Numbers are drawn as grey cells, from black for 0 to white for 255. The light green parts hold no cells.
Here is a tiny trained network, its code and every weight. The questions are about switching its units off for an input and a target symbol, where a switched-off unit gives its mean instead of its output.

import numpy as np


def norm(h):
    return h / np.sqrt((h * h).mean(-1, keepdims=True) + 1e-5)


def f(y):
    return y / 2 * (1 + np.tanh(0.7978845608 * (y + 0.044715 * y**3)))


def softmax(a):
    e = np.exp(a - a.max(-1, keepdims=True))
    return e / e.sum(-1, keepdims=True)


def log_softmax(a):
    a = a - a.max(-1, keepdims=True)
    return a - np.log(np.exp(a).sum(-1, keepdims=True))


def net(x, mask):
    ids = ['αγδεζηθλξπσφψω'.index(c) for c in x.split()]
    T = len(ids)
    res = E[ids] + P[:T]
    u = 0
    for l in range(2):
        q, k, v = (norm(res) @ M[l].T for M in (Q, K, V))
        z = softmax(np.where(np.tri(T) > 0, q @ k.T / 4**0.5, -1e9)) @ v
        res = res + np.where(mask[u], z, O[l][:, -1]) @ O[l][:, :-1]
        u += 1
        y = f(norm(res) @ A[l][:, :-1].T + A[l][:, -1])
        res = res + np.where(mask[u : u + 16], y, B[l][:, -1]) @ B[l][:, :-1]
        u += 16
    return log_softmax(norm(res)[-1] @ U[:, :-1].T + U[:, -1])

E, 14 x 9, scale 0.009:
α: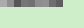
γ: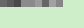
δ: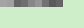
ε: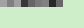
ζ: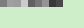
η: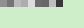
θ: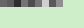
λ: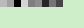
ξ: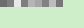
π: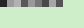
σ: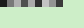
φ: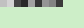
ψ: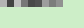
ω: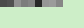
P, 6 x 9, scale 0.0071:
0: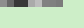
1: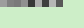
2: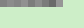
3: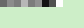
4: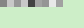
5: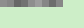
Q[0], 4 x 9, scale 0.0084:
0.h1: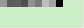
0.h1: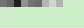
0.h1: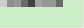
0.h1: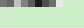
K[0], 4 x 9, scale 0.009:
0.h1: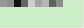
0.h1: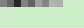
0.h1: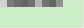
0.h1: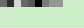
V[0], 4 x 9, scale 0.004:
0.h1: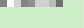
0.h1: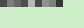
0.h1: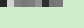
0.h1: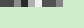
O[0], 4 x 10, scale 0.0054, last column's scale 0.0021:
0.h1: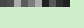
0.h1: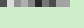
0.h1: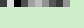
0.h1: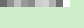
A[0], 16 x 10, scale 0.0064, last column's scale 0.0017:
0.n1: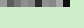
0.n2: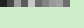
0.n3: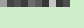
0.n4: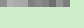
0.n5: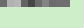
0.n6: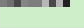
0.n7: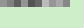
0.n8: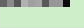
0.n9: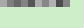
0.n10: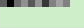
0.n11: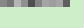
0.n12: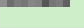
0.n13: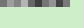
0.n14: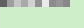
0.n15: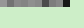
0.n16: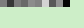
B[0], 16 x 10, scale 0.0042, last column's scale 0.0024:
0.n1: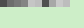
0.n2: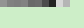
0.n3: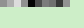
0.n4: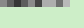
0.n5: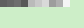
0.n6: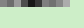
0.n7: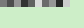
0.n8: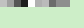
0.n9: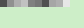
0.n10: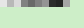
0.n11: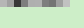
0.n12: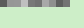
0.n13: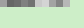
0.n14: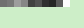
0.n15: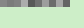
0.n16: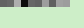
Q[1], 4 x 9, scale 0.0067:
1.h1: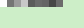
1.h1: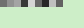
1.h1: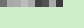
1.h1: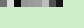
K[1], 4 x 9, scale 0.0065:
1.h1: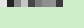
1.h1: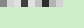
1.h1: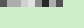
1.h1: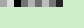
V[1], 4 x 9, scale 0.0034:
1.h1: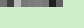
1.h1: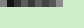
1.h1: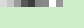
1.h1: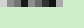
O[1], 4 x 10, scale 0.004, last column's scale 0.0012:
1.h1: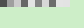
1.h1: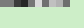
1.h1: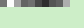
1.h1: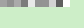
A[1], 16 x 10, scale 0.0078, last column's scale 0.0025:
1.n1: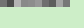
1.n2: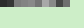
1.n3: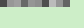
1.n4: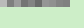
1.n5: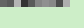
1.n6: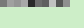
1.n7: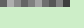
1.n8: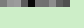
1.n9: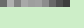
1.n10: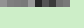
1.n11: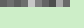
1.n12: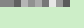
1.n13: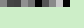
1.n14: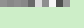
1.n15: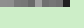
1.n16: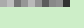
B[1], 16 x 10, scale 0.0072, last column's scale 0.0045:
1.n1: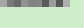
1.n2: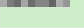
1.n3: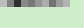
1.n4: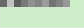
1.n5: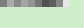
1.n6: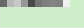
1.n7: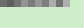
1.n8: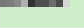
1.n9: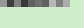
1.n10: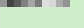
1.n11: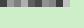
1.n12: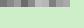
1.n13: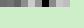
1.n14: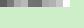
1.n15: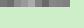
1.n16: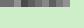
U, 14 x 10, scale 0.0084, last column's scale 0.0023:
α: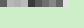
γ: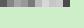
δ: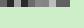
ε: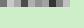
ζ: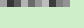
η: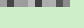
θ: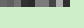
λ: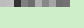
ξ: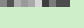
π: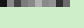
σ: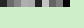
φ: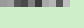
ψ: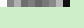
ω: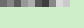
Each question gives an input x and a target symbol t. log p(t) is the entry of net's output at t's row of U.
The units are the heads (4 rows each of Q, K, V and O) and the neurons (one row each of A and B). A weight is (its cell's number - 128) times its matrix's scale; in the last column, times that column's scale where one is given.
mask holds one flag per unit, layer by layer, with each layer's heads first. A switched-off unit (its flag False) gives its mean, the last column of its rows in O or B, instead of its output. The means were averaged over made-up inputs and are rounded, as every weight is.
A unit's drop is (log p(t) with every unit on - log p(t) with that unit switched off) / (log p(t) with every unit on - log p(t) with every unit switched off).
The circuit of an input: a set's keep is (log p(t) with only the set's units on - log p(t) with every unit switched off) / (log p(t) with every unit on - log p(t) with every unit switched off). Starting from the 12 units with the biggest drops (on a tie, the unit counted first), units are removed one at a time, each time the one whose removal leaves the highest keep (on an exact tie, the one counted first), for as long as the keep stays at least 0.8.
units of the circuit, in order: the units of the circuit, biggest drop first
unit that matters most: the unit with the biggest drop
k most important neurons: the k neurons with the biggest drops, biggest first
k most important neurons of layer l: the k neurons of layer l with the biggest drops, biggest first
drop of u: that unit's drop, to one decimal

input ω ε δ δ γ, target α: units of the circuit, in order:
[0.h1; 0.n3; 1.n6]
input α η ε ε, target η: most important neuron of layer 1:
[1.n10]
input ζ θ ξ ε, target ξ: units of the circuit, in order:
[0.h1; 1.n1]
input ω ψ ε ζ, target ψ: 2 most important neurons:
[0.n10; 1.n10]
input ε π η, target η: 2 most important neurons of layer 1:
[1.n10; 1.n14]
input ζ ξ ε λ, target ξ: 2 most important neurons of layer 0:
[0.n10; 0.n8]
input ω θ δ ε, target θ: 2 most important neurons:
[1.n6; 0.n6]
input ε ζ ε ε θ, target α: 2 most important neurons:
[0.n10; 1.n8]
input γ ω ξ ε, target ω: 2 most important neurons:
[1.n13; 1.n10]
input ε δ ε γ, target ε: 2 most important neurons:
[0.n8; 0.n10]
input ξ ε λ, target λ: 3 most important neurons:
[0.n8; 1.n8; 1.n11]
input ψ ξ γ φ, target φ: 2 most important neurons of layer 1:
[1.n10; 1.n14]
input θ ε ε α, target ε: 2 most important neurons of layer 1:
[1.n16; 1.n10]
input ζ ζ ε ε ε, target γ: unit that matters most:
1.n14
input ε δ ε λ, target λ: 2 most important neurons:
[0.n8; 1.n13]
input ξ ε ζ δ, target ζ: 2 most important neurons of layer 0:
[0.n10; 0.n15]
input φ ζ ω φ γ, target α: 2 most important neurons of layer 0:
[0.n3; 0.n10]
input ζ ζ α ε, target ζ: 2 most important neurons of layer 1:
[1.n10; 1.n6]
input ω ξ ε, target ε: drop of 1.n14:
0.2
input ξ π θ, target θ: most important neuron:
[0.n6]
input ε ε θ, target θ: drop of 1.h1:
0.2
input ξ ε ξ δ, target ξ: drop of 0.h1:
2.4
